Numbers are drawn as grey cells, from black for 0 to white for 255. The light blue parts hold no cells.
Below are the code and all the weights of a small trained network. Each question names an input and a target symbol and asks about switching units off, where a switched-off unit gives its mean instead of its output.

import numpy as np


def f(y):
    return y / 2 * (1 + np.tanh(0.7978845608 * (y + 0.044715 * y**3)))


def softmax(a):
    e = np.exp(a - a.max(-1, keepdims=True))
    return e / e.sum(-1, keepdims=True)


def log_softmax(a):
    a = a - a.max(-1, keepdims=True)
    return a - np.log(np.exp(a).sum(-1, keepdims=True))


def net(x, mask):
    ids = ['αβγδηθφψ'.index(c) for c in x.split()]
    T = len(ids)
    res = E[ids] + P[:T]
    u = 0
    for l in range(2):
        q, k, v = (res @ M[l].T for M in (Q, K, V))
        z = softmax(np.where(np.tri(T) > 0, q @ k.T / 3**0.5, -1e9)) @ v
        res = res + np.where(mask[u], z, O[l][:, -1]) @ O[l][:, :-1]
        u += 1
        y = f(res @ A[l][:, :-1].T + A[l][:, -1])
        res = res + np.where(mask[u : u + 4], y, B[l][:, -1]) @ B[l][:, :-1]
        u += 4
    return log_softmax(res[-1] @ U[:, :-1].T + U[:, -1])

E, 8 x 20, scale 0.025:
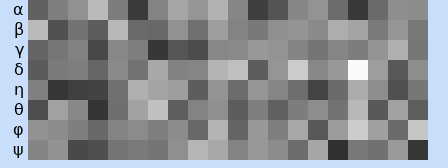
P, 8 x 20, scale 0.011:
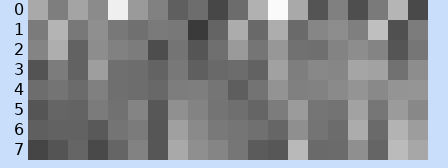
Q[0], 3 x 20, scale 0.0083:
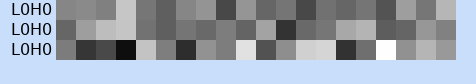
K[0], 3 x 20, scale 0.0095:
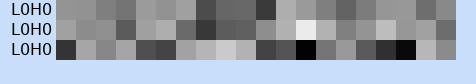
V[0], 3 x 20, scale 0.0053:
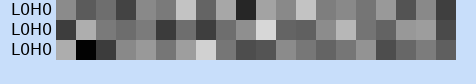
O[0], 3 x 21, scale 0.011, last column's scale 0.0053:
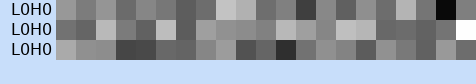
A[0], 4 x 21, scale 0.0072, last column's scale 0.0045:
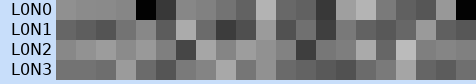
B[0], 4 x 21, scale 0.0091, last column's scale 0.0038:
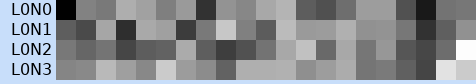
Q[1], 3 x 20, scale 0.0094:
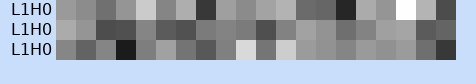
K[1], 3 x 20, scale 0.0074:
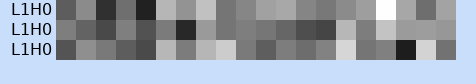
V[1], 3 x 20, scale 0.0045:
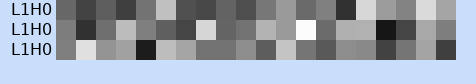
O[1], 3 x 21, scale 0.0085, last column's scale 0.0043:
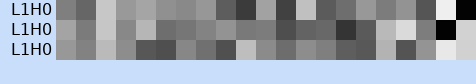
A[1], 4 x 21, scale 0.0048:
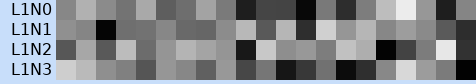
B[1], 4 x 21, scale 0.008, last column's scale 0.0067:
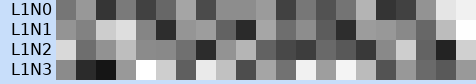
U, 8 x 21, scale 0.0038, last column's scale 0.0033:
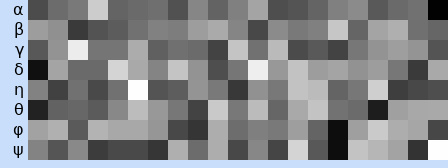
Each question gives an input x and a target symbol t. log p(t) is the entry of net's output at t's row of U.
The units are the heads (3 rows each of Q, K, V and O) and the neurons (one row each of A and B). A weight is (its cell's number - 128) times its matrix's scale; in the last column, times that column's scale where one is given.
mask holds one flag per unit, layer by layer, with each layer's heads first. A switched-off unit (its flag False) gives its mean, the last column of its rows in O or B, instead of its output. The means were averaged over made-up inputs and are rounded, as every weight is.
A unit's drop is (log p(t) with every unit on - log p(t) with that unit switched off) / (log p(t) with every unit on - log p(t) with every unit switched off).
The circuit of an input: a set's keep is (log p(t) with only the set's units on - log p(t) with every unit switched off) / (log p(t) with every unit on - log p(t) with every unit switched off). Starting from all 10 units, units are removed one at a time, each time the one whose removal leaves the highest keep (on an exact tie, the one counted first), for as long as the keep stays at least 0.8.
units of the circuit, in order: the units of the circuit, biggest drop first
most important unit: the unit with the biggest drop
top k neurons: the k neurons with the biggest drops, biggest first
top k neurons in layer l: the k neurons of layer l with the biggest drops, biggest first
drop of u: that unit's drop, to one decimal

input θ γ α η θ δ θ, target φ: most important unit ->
L1N2
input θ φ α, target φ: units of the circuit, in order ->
[L1N2; L0H0]
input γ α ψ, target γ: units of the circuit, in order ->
[L0H0; L1H0; L0N2]
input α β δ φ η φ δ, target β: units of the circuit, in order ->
[L1H0; L1N0; L0N3]
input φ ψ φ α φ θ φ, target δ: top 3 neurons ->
[L0N1; L1N2; L1N0]
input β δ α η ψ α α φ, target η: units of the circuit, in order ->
[L0H0; L1H0; L1N2; L0N3]
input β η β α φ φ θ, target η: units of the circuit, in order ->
[L1H0; L0H0; L1N2]
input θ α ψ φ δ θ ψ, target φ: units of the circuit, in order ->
[L1N2; L1H0; L0H0; L0N2]
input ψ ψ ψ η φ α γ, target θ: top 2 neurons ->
[L1N2; L1N1]
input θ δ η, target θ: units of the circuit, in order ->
[L1H0; L0H0; L0N3]
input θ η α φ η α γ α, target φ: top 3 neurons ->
[L1N2; L0N3; L0N2]
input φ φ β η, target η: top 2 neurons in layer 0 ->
[L0N1; L0N3]
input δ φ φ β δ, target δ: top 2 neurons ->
[L1N0; L1N2]
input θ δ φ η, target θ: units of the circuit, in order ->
[L1H0; L0N3; L0H0]
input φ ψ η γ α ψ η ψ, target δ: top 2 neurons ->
[L0N1; L1N2]
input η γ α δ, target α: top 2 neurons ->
[L1N1; L1N2]
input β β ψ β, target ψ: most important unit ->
L1H0
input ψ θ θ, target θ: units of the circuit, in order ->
[L1H0; L0H0]
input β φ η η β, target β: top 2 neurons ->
[L0N3; L1N0]
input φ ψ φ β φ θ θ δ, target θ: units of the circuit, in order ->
[L1H0]
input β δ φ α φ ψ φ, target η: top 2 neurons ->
[L1N2; L1N1]
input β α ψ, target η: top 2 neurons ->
[L1N2; L1N1]
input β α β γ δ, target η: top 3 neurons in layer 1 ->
[L1N2; L1N1; L1N0]
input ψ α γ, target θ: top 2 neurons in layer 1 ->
[L1N1; L1N2]
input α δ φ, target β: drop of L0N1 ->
0.0
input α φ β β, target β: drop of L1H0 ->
1.3
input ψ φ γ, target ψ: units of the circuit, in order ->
[L0H0]
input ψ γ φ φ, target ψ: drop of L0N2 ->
0.1
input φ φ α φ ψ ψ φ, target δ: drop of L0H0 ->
1.3
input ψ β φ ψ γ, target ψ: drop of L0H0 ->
0.2
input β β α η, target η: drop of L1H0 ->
1.2
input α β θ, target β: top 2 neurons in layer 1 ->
[L1N0; L1N3]
